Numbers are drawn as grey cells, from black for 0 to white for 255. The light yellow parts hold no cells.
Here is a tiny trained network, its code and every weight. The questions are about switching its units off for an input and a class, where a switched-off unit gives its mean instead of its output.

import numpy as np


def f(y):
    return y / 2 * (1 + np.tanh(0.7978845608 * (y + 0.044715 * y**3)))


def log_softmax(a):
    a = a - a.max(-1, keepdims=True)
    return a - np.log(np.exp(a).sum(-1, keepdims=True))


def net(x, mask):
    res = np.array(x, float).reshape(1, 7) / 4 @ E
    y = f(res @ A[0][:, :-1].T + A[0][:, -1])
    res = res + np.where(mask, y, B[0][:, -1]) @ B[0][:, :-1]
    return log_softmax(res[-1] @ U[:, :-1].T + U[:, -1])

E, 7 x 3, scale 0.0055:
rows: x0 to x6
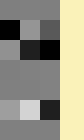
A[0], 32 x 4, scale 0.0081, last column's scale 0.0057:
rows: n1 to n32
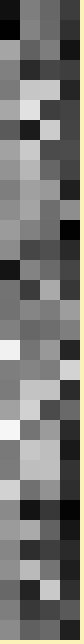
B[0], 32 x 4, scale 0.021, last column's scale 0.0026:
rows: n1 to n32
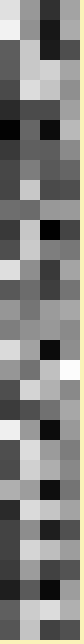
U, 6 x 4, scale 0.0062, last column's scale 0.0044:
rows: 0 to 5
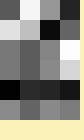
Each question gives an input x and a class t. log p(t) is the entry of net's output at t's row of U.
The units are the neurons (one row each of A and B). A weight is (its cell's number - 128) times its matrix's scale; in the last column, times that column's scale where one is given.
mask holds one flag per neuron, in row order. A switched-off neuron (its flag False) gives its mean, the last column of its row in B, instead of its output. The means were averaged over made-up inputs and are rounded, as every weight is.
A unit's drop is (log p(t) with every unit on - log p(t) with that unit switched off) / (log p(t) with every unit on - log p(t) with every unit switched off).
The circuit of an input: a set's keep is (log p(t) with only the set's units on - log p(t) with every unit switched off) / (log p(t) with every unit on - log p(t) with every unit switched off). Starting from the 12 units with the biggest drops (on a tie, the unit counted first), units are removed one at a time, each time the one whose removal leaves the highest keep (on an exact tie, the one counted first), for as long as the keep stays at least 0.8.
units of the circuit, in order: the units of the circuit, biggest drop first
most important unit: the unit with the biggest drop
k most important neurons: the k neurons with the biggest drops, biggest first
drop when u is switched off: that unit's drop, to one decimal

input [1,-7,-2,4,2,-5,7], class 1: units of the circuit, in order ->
(n22 n18)
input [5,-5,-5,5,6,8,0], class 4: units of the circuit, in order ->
(n6 n21 n8)
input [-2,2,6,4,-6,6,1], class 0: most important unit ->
n31
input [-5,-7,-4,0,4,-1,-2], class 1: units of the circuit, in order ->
(n22 n18)
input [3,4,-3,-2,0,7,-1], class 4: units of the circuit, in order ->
(n6 n21)
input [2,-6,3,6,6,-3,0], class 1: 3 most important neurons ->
(n22 n18 n25)
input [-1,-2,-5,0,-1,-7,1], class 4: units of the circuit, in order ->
(n7 n30)
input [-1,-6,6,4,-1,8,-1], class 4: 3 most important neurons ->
(n6 n21 n8)
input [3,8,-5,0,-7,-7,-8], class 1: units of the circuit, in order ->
(n2 n1)
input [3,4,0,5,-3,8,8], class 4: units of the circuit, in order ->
(n6 n21)
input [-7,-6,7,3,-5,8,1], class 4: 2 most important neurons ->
(n6 n21)
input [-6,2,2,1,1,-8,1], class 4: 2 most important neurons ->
(n7 n30)
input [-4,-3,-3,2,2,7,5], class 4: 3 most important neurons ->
(n6 n21 n8)
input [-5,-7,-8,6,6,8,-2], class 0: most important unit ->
n5
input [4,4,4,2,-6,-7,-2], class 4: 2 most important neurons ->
(n7 n30)
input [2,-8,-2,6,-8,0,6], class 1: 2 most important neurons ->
(n22 n18)
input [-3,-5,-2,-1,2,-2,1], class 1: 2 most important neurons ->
(n22 n18)
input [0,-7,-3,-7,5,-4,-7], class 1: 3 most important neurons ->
(n22 n18 n25)
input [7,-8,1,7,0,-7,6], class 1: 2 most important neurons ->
(n22 n18)
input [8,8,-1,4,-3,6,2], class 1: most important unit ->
n2
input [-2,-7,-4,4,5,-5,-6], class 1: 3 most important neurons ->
(n22 n18 n25)
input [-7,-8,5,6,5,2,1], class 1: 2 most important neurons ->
(n22 n18)
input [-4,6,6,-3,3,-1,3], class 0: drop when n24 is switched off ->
-0.1
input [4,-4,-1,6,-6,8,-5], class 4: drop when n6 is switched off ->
0.2
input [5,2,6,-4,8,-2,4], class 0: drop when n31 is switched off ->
0.2
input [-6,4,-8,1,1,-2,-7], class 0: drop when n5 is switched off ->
0.1
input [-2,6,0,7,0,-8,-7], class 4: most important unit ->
n7
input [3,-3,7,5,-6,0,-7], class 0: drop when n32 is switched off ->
0.0
